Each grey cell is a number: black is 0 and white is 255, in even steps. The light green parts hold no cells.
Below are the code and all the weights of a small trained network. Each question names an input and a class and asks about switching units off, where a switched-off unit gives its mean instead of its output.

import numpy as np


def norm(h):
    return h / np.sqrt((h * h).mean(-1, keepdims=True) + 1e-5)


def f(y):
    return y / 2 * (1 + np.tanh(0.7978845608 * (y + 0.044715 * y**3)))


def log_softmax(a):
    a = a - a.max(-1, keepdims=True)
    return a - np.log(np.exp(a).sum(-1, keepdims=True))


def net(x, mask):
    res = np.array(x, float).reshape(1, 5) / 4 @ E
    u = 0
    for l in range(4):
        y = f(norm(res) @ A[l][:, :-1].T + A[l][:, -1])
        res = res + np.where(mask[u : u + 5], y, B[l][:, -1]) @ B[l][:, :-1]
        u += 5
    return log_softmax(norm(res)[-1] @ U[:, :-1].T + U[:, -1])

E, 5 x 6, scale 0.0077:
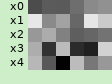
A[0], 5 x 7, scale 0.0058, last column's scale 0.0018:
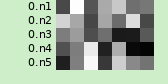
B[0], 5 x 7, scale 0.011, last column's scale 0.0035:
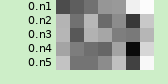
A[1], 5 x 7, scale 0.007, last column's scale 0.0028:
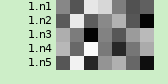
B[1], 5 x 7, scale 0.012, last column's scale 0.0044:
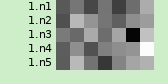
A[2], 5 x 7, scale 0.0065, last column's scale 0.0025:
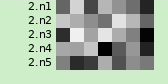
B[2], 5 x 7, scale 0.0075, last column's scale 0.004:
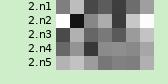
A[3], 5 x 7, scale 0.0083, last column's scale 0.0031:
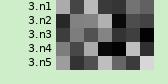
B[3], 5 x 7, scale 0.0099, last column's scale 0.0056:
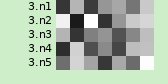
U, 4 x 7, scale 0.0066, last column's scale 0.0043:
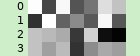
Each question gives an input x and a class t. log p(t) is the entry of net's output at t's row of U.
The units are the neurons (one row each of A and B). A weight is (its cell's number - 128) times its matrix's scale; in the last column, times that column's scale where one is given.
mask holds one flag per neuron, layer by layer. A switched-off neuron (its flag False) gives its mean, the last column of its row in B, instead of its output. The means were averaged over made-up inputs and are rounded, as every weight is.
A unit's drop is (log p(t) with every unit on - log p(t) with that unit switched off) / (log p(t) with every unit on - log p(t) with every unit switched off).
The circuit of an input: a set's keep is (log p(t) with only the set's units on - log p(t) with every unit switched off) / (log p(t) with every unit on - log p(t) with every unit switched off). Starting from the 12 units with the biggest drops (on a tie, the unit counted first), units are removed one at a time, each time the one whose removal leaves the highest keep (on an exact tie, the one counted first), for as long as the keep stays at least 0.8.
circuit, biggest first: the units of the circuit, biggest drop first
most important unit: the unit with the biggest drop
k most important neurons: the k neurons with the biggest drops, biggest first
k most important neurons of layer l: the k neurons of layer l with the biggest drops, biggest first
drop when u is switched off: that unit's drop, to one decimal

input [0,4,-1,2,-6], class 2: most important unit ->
0.n4
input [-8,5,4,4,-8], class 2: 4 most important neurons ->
0.n4; 0.n1; 3.n2; 0.n5
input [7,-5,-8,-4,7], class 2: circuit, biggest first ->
1.n3; 3.n5
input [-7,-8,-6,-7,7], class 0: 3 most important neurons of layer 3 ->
3.n2; 3.n3; 3.n1
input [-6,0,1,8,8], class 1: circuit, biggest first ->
3.n4; 3.n2
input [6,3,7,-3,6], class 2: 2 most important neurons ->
1.n3; 3.n2
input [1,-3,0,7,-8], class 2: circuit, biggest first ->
0.n4; 0.n5
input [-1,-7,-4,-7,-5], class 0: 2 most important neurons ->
3.n2; 0.n3
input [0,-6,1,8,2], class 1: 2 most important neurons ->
3.n4; 3.n1
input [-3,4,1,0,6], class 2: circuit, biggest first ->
3.n2; 1.n3
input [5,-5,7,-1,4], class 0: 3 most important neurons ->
3.n2; 0.n5; 0.n4
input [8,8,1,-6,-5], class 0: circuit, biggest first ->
2.n2; 3.n5
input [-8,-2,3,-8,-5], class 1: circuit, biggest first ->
0.n1; 2.n3
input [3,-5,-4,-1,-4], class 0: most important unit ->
3.n2
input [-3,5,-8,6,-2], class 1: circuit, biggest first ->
3.n4; 3.n1
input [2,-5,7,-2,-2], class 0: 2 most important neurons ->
3.n2; 0.n3
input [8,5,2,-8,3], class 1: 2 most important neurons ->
3.n2; 0.n5
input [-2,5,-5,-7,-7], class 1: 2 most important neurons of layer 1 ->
1.n2; 1.n3
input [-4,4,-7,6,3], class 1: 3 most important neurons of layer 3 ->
3.n4; 3.n2; 3.n1
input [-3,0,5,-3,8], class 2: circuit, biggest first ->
1.n3
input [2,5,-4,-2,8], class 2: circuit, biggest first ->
1.n3; 3.n5
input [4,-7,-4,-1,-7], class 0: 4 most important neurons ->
3.n2; 1.n3; 3.n3; 1.n1
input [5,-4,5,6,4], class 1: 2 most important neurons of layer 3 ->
3.n4; 3.n1
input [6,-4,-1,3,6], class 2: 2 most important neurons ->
1.n3; 3.n5
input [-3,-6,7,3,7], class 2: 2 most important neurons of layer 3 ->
3.n5; 3.n1
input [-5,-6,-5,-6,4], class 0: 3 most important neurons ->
3.n2; 0.n3; 1.n4
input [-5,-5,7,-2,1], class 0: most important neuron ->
3.n2
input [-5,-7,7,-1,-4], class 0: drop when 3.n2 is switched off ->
0.5
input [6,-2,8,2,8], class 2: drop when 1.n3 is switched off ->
0.1
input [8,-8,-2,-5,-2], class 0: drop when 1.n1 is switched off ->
0.0
